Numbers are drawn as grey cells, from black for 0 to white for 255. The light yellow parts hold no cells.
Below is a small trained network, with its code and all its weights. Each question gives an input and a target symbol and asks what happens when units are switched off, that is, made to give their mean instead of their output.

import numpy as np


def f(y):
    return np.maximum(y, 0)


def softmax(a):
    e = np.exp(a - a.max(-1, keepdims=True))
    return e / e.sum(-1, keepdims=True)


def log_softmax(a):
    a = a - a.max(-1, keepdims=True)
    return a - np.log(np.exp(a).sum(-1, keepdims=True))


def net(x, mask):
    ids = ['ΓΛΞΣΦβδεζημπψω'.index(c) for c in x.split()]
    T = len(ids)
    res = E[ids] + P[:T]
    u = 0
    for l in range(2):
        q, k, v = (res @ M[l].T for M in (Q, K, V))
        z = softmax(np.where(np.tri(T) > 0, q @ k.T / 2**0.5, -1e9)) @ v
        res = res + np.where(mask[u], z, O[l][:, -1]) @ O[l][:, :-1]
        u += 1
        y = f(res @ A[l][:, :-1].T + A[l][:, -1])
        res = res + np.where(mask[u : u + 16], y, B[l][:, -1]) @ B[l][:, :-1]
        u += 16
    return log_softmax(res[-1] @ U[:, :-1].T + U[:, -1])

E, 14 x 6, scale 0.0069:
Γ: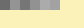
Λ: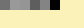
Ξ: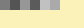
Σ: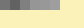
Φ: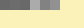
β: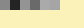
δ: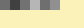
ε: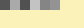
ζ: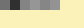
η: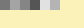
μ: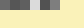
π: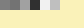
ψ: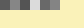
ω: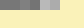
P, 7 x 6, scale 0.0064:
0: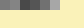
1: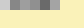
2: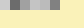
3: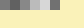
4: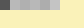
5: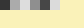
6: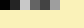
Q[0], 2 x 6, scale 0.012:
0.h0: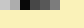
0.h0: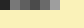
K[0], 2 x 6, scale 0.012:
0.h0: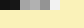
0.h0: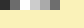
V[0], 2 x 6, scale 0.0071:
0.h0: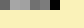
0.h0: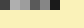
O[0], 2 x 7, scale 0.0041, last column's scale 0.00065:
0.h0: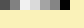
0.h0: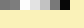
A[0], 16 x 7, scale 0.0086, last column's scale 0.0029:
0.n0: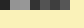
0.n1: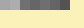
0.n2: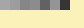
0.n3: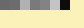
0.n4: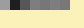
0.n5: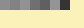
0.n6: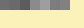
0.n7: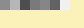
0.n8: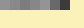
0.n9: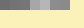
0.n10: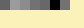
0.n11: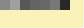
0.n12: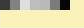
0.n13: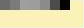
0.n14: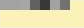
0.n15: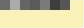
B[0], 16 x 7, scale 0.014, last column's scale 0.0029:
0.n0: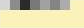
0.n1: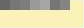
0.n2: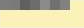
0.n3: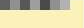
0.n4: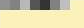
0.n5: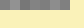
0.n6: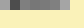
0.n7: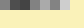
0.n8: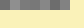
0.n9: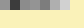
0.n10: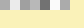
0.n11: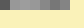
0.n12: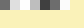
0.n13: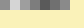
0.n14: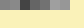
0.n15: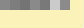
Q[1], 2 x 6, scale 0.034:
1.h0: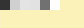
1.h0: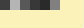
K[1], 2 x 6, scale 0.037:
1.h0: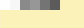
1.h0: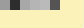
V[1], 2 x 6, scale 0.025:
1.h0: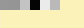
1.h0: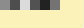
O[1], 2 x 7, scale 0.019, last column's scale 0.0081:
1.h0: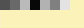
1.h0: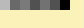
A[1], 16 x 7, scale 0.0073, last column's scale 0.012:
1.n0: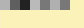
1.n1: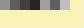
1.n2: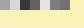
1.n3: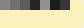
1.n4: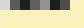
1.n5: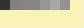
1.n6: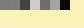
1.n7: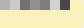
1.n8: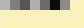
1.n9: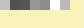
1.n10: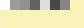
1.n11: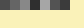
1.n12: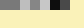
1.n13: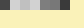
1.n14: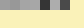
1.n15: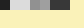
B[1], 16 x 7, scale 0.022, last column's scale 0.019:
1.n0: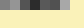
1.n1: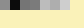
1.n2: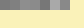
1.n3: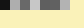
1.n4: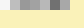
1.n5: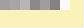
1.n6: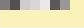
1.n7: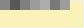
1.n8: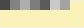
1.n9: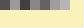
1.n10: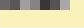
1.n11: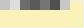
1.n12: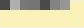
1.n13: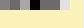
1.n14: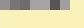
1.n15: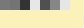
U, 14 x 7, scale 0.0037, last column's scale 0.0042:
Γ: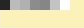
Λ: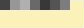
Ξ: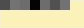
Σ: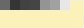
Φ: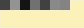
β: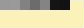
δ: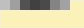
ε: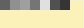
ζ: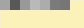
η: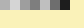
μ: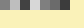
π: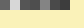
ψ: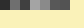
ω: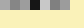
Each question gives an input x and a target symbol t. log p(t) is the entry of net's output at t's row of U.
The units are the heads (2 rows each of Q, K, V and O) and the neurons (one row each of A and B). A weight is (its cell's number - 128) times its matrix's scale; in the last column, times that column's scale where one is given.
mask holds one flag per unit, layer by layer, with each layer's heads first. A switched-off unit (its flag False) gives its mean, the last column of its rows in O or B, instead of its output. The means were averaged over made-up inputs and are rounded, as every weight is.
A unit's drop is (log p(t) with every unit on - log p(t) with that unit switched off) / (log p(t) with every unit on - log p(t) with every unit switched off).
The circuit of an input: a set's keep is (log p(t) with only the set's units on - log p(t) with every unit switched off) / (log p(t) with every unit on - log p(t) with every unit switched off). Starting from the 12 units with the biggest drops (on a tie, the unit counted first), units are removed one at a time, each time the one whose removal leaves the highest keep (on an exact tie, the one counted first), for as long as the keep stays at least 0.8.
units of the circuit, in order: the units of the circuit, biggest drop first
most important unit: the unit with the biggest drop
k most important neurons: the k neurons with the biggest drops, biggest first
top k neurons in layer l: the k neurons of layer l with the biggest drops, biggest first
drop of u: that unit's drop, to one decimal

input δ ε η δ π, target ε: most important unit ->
1.n6
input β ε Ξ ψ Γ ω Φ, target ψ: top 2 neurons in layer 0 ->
0.n12; 0.n0
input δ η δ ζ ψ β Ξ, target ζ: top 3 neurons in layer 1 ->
1.n4; 1.n1; 1.n13
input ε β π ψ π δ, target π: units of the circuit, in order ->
1.n11; 1.h0; 1.n3
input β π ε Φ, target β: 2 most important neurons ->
1.n4; 0.n4
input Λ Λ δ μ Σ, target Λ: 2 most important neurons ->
0.n12; 1.n1
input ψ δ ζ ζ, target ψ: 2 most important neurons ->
0.n12; 1.n6
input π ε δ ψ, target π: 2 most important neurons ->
1.n11; 0.n12
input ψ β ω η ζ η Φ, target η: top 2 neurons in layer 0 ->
0.n12; 0.n7
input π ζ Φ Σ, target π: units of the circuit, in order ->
1.n11; 1.h0; 1.n3; 0.n3
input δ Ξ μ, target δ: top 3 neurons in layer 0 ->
0.n4; 0.n12; 0.n3
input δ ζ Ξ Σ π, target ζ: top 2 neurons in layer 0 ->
0.n4; 0.n3
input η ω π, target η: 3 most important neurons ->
0.n12; 1.n11; 1.n5
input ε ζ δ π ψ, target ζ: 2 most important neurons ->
1.n4; 0.n4
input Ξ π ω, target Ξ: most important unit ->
1.h0
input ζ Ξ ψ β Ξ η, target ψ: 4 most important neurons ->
1.n6; 1.n9; 1.n0; 1.n5
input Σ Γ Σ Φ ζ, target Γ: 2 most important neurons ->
0.n12; 1.n11
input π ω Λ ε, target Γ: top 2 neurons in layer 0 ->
0.n10; 0.n12
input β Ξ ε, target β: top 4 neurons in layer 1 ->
1.n4; 1.n3; 1.n11; 1.n10
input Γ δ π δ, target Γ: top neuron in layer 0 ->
0.n12
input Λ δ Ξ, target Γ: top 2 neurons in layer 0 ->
0.n10; 0.n0
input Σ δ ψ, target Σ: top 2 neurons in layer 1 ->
1.n5; 1.n11
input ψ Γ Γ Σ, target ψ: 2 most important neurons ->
1.n6; 0.n12
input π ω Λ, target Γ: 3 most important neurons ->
0.n10; 0.n12; 1.n11
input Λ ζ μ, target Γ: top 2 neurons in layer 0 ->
0.n10; 0.n0
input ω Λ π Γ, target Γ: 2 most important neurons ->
1.n11; 0.n10
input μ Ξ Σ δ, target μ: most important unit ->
0.h0
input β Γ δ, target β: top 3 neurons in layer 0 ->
0.n12; 0.n4; 0.n3
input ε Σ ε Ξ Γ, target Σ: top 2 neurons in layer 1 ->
1.n5; 1.n11
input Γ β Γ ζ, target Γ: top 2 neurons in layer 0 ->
0.n12; 0.n7
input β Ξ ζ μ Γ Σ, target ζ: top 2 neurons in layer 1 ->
1.n4; 1.n1
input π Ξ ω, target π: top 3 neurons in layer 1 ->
1.n11; 1.n3; 1.n12
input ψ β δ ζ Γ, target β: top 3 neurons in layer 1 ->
1.n4; 1.n3; 1.n11
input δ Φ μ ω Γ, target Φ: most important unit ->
1.h0
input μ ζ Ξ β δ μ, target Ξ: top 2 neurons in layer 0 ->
0.n4; 0.n12
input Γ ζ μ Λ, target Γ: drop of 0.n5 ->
0.0
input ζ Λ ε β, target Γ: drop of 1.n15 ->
0.1
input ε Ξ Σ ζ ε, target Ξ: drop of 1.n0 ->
-0.1
